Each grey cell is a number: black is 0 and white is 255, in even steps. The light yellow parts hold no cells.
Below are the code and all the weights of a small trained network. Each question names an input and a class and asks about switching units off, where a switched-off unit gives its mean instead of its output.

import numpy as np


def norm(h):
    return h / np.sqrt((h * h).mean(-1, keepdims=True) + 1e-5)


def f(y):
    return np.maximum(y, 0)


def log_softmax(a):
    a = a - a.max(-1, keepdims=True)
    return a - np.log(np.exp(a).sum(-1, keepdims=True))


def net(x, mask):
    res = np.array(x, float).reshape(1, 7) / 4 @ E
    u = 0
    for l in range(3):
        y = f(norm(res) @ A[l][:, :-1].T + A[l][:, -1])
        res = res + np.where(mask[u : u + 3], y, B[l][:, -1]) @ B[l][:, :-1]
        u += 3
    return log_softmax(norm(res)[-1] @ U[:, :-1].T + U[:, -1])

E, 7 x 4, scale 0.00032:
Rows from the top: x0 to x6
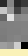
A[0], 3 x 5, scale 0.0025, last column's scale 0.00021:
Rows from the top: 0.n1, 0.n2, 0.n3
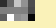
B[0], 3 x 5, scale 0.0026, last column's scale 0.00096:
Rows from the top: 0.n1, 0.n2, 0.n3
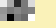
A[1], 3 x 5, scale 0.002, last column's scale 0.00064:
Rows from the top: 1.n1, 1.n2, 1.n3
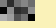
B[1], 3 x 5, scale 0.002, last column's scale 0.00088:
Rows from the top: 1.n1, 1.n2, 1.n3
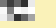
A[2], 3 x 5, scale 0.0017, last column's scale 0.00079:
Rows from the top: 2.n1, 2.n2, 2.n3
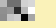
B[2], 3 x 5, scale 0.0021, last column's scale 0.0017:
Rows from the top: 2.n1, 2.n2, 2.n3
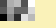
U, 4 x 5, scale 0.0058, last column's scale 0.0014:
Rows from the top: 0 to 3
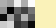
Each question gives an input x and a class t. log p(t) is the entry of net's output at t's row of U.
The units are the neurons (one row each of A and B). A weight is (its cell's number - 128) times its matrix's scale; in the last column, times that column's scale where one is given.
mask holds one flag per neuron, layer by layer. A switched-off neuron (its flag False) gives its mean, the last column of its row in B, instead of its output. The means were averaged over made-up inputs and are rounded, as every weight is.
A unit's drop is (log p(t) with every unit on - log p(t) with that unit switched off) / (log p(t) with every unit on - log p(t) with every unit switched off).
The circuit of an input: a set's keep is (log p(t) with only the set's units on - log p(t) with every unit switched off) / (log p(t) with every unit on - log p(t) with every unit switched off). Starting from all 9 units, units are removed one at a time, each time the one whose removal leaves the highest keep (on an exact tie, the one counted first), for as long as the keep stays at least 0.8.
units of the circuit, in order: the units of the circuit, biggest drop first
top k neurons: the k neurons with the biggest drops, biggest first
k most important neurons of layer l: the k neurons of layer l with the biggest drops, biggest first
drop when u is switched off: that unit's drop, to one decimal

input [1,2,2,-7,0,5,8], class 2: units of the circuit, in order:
[2.n3]
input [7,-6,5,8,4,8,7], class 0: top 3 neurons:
[1.n2; 2.n2; 1.n1]
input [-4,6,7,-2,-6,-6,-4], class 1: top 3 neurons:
[0.n3; 0.n1; 1.n2]
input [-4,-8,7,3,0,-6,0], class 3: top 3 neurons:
[0.n1; 1.n2; 1.n3]
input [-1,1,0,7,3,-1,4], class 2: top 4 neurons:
[2.n3; 0.n3; 0.n1; 1.n2]
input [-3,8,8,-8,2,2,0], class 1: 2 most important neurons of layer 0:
[0.n3; 0.n1]
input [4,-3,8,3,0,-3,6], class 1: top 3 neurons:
[0.n3; 2.n1; 1.n2]
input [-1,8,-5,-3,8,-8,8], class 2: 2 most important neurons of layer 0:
[0.n3; 0.n1]
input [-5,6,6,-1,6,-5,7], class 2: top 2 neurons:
[2.n3; 1.n2]
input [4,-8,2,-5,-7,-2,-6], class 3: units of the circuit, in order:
[0.n1; 2.n3]
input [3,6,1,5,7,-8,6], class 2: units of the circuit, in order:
[2.n3; 0.n1]
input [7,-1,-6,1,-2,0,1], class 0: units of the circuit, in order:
[1.n2; 0.n3]
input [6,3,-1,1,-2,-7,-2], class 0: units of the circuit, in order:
[1.n2; 0.n1]
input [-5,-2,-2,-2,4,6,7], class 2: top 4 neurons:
[2.n3; 1.n2; 0.n3; 2.n1]
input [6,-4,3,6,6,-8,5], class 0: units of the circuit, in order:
[1.n2]
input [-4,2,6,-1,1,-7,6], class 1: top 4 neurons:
[0.n3; 1.n2; 2.n1; 2.n2]
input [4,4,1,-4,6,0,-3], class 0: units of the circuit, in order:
[1.n2; 0.n1]
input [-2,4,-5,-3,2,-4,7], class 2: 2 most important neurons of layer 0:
[0.n3; 0.n1]
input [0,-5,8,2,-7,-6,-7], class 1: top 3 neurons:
[0.n3; 1.n1; 2.n3]
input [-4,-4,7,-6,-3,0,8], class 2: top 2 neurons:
[2.n3; 1.n2]
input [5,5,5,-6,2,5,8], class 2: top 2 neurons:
[2.n3; 0.n1]
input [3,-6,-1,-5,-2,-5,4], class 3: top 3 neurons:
[0.n1; 1.n3; 0.n3]
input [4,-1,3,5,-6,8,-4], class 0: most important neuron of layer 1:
[1.n2]
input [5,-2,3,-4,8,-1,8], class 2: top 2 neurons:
[2.n3; 2.n1]
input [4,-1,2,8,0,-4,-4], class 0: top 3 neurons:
[1.n2; 2.n3; 2.n1]
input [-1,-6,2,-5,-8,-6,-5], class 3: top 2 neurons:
[0.n1; 2.n3]
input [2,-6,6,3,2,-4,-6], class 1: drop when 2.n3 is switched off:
0.2
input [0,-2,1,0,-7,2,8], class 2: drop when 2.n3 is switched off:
0.9
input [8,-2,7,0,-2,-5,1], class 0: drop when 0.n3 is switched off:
-0.1
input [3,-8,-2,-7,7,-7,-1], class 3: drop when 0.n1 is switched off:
1.0
